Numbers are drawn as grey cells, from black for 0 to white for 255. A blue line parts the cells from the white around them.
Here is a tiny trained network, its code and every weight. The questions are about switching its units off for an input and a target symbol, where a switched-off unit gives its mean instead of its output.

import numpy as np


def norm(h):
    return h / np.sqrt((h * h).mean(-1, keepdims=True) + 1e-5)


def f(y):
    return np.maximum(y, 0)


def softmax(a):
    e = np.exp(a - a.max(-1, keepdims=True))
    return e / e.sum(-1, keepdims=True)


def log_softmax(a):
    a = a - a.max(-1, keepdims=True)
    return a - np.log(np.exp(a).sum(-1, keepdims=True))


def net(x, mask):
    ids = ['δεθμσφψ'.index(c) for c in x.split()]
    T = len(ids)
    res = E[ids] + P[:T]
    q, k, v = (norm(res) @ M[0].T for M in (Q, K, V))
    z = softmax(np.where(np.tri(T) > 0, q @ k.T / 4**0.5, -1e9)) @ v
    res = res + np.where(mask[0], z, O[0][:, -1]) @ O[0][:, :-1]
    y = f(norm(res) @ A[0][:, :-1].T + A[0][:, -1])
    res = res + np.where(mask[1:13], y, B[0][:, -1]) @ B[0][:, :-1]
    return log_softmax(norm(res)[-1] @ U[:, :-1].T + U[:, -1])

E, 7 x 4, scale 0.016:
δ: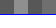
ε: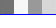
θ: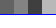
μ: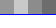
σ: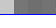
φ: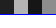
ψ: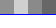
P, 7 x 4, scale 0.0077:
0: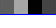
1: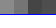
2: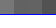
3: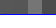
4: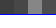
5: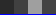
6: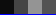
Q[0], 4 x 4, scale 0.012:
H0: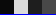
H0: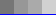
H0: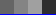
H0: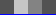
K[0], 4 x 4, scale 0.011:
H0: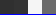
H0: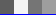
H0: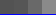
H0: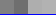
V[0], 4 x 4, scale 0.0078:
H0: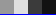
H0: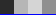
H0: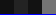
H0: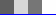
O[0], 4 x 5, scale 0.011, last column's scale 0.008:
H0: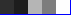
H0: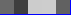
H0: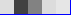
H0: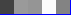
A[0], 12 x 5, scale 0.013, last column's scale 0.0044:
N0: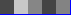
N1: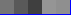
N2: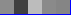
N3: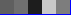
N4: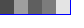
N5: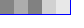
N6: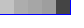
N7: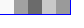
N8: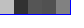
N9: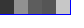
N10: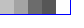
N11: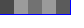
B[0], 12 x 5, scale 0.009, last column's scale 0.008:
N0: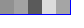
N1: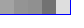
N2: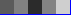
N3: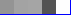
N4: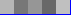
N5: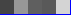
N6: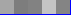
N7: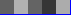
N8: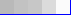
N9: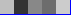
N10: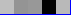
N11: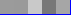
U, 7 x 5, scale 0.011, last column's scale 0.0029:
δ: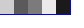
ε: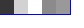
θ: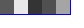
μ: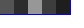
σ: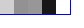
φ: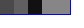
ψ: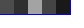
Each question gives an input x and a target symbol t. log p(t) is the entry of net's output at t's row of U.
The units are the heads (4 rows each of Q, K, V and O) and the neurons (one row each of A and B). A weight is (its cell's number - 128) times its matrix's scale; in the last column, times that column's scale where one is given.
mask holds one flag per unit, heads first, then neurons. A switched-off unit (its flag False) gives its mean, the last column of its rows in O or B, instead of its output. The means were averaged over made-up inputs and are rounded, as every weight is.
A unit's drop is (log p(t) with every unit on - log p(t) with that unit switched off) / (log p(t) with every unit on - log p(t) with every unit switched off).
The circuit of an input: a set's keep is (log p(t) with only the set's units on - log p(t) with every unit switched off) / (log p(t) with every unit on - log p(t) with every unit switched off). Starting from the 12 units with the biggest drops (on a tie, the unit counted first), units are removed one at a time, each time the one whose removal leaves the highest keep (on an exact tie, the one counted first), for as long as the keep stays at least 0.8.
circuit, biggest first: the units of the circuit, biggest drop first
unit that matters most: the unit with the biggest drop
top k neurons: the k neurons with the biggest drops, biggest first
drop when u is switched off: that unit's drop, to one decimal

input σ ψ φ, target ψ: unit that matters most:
N8
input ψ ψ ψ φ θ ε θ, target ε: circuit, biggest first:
H0; N3
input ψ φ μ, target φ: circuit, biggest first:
H0; N2; N8; N3
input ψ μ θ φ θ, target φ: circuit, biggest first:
H0; N8; N5; N7
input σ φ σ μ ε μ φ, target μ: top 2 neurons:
N8; N9
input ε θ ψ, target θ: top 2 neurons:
N5; N8
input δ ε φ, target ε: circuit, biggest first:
H0; N3
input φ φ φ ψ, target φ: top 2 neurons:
N2; N8
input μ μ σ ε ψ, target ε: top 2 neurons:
N0; N11
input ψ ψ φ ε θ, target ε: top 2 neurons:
N3; N11
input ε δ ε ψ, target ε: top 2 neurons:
N11; N0
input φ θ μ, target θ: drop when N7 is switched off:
0.2
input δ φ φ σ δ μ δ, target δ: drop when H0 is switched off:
0.6
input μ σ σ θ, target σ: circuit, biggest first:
H0
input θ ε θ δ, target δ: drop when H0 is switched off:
0.3
